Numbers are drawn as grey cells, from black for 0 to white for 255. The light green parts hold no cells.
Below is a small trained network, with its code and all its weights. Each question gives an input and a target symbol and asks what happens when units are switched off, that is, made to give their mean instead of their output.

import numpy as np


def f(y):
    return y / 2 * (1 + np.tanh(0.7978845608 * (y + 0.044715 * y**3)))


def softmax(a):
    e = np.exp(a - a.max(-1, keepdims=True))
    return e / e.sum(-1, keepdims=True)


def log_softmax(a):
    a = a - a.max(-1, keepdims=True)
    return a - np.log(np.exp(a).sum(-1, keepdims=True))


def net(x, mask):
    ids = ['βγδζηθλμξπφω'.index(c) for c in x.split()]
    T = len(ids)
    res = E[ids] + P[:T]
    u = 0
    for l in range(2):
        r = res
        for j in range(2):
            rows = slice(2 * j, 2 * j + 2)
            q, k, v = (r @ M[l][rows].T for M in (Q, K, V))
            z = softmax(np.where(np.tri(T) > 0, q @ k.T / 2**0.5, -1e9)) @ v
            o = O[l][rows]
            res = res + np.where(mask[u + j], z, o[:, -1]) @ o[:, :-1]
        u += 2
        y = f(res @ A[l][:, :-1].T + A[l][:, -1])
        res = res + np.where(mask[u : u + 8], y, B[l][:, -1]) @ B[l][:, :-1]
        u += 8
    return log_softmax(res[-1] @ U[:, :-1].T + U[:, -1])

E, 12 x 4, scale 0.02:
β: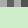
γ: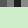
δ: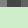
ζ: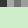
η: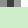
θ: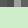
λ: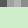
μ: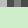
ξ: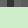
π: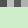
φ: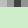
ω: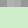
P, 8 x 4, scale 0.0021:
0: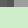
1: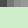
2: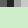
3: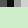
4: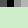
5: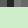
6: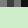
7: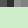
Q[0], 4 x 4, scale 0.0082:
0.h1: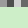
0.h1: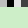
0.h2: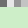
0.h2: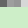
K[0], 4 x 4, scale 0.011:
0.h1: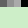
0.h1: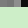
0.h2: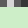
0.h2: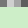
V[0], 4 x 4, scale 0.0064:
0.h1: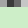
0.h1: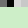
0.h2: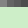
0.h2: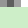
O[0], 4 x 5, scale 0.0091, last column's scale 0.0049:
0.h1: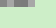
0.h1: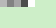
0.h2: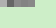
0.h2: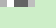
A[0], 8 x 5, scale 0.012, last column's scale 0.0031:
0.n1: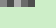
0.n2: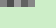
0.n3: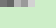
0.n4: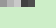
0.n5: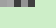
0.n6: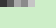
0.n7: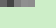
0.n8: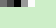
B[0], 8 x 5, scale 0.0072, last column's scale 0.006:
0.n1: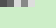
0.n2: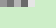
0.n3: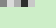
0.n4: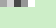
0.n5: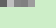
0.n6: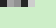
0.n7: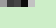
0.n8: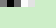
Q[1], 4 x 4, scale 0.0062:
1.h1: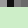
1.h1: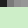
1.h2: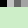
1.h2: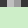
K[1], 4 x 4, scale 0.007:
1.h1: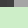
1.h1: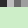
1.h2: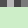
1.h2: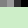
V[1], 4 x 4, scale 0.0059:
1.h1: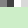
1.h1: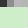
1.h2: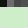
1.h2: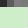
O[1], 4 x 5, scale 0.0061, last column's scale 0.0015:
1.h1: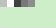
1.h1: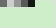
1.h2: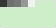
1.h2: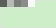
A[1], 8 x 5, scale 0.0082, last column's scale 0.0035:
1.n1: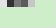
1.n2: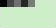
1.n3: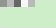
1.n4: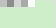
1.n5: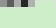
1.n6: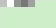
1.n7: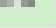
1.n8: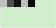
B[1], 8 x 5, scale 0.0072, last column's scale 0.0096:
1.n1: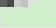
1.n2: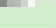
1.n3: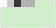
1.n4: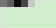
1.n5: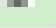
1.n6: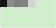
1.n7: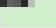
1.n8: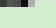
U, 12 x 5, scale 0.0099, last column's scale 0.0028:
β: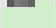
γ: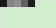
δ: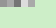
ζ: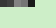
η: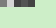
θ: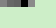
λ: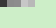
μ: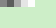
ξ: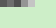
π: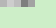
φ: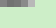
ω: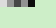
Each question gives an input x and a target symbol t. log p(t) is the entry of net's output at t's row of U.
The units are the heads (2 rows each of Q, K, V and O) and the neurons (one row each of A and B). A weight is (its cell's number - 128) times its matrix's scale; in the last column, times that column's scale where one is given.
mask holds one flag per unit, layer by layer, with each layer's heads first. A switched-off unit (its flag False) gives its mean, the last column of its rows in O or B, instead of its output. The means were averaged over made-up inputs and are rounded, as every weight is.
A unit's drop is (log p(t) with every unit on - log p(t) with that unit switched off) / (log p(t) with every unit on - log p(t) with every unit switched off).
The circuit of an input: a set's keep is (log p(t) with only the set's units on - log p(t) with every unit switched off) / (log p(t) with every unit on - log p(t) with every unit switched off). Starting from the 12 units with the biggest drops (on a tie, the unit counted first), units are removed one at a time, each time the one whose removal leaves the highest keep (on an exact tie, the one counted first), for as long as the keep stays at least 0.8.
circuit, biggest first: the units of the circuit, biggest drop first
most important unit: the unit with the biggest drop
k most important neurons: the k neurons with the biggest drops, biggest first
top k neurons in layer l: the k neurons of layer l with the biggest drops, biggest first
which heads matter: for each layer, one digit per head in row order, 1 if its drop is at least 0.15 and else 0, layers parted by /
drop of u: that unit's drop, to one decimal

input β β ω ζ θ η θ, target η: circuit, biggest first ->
(0.h2 0.n4)
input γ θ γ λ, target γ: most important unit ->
0.n8
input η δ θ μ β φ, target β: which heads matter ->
11 / 11
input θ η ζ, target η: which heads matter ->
10 / 00
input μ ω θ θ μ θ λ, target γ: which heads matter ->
01 / 00
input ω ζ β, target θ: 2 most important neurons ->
(1.n4 1.n7)
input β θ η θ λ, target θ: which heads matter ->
11 / 01
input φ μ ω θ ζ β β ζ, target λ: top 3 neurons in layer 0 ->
(0.n6 0.n4 0.n2)
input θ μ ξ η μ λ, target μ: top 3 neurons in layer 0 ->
(0.n4 0.n1 0.n2)
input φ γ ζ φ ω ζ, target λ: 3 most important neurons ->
(0.n6 1.n5 0.n4)
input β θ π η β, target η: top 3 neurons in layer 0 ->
(0.n7 0.n6 0.n3)
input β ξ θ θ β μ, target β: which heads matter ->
01 / 00
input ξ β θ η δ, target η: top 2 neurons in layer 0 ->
(0.n3 0.n6)
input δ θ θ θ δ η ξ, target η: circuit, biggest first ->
(0.h2)
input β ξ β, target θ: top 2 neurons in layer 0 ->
(0.n8 0.n1)
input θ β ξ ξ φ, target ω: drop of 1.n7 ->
0.1
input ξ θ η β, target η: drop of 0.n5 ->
0.0
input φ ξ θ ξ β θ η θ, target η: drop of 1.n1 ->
0.2
